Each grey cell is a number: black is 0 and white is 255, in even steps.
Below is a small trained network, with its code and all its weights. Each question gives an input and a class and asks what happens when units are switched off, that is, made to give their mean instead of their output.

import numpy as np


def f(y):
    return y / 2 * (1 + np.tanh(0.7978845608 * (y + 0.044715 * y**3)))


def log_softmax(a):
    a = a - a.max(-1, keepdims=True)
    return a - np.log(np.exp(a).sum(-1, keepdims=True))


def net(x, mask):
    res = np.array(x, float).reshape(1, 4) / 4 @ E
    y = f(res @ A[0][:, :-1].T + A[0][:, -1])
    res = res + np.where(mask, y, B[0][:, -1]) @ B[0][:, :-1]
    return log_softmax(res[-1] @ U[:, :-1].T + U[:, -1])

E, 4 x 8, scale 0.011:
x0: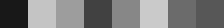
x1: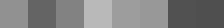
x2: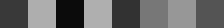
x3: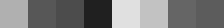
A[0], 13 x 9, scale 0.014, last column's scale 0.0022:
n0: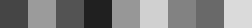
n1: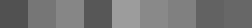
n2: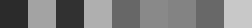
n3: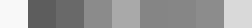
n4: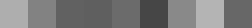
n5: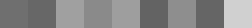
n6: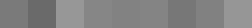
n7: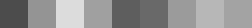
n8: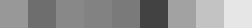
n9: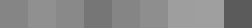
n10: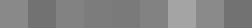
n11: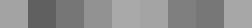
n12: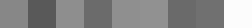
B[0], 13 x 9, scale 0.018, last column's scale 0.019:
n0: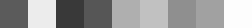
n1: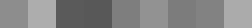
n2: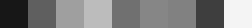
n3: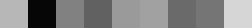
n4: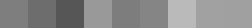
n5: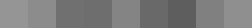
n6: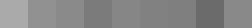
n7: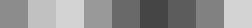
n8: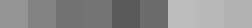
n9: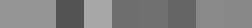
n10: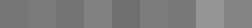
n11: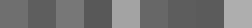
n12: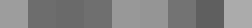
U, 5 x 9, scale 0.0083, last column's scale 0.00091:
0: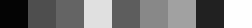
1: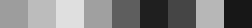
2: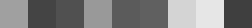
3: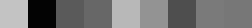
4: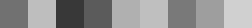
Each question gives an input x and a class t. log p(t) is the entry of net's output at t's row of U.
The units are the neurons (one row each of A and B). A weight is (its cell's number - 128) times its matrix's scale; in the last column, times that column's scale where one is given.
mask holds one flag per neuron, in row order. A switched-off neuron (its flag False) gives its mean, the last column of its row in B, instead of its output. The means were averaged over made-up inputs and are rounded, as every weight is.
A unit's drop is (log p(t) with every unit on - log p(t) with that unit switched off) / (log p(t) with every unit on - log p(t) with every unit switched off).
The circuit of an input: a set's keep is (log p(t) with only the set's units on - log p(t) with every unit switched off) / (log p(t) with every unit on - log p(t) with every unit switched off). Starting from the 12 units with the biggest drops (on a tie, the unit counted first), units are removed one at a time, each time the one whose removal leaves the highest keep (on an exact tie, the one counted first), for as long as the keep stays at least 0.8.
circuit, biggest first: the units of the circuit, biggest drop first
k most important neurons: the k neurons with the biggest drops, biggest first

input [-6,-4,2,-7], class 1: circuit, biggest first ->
n7
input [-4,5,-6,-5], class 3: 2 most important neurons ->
n3, n2
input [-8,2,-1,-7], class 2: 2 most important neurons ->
n8, n4
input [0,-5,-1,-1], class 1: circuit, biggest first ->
n0, n3, n2
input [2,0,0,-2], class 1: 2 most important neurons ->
n2, n0
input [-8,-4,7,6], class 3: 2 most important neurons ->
n3, n0
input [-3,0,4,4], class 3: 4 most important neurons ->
n2, n0, n3, n7
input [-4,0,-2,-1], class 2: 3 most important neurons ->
n8, n4, n12
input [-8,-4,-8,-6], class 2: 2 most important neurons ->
n8, n4
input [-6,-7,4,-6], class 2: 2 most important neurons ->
n4, n8
